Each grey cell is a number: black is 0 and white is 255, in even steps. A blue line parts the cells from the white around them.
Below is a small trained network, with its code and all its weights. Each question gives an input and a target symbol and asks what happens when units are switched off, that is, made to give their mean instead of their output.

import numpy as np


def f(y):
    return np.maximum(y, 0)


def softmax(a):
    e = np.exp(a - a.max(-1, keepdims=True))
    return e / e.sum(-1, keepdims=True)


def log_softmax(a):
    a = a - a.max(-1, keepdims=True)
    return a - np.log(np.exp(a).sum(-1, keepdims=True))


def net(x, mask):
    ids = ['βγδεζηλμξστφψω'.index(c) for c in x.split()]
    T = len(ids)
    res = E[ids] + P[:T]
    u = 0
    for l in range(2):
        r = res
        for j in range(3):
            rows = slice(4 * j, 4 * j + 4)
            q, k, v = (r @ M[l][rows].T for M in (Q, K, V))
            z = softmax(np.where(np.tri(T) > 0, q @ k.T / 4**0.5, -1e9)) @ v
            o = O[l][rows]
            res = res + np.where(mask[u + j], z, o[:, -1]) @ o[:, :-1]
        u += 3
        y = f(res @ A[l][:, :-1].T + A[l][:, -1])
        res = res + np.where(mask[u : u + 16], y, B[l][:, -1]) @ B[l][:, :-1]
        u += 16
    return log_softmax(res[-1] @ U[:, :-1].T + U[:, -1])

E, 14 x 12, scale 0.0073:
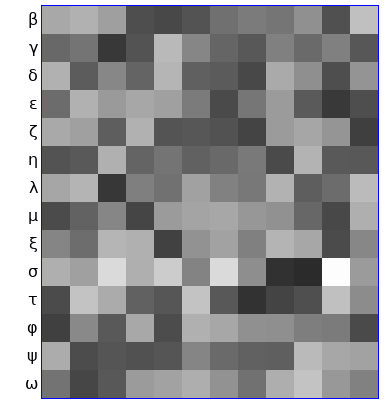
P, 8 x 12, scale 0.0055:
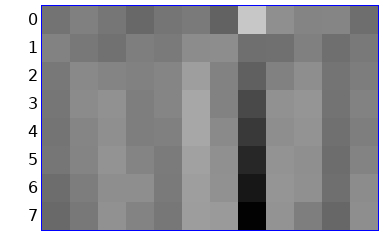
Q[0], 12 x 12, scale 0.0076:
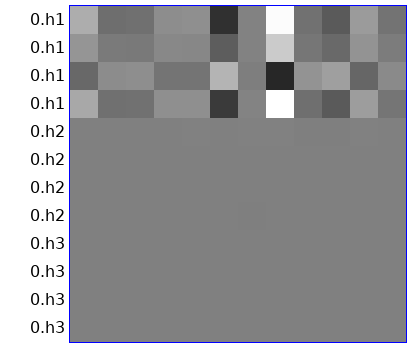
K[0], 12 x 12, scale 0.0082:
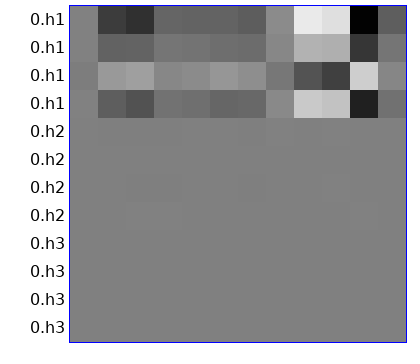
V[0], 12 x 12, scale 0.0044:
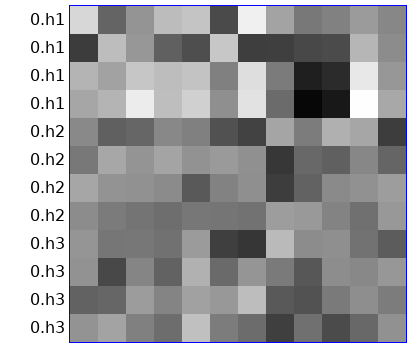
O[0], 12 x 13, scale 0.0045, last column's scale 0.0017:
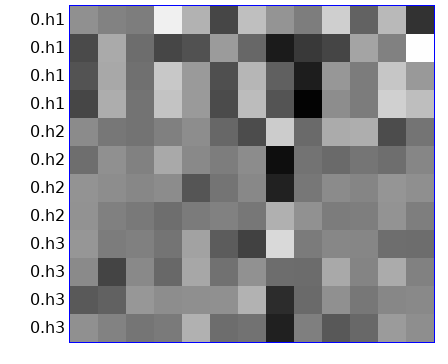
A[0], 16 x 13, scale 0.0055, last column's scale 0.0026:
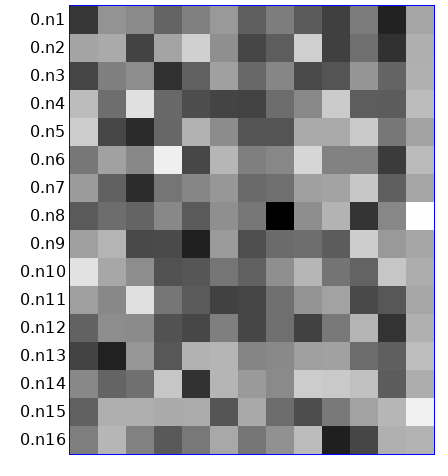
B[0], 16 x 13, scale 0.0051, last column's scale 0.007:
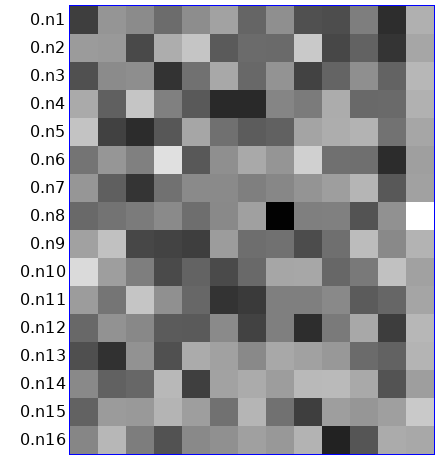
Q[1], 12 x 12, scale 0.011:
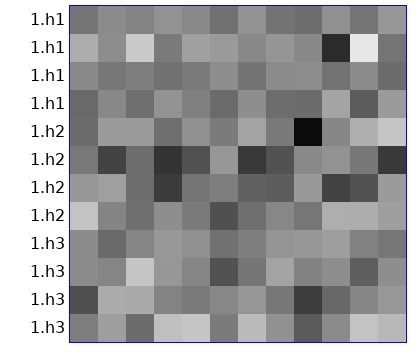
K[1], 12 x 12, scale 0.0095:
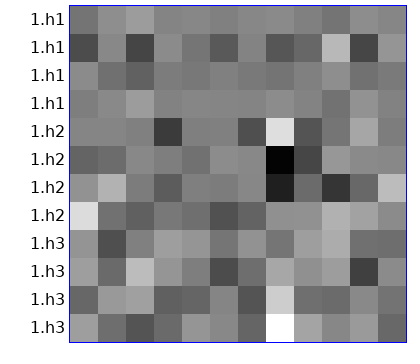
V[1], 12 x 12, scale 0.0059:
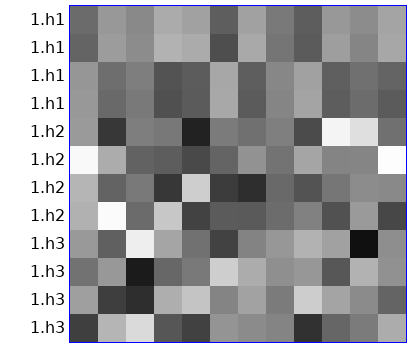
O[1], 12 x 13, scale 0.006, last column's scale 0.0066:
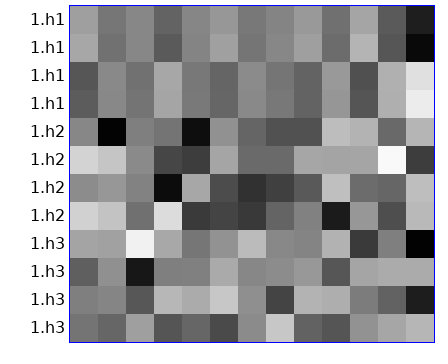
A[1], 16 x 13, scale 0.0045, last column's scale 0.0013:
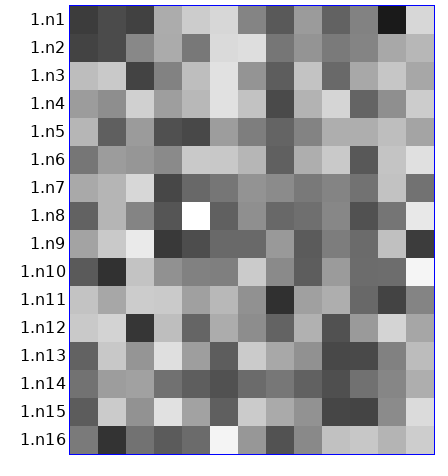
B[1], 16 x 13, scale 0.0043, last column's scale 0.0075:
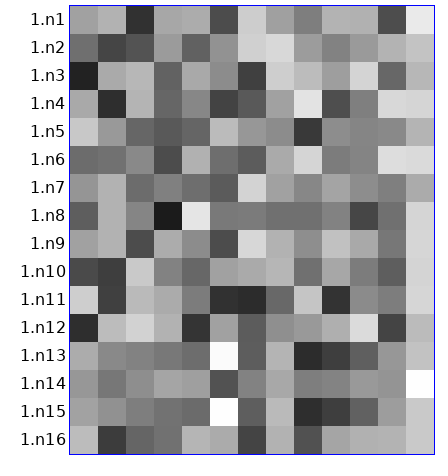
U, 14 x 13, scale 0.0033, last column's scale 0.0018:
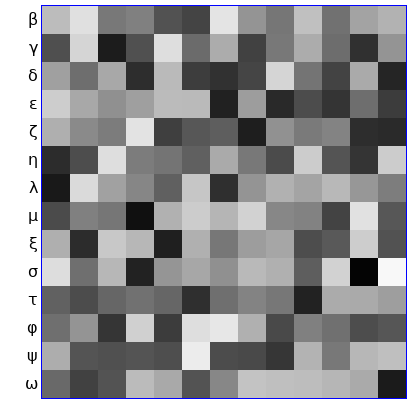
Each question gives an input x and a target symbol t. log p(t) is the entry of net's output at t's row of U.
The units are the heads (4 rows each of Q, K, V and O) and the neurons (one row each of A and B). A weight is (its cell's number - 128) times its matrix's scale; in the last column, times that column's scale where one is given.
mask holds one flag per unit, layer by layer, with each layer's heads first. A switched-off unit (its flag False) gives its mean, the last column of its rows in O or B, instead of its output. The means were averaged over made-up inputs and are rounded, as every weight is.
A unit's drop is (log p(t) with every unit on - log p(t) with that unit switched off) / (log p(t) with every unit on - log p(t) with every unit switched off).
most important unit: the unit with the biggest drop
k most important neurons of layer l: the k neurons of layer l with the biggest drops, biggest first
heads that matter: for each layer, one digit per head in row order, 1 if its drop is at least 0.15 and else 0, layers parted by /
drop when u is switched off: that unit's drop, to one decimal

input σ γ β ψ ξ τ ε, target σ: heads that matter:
100 / 100
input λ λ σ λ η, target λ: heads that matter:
100 / 011
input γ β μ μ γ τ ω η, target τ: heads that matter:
100 / 001
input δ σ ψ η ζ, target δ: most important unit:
0.h1
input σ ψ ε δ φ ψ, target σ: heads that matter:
100 / 100
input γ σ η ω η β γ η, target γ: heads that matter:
100 / 011
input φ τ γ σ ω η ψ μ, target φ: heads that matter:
100 / 010
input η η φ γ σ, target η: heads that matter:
000 / 011
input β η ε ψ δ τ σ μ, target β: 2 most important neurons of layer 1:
(1.n9, 1.n7)
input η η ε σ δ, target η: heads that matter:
100 / 011
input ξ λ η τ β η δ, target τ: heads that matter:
100 / 001
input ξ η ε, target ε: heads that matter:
000 / 010
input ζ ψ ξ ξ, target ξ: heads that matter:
000 / 001
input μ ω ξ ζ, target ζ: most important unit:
1.h3
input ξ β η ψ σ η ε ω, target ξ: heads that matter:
100 / 011
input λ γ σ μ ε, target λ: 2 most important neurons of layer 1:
(1.n12, 1.n3)
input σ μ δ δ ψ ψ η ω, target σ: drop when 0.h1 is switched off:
0.6
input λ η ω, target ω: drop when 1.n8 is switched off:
0.0
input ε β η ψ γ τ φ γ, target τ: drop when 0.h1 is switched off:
0.4
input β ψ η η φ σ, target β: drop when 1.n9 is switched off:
0.1
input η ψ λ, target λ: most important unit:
1.h2
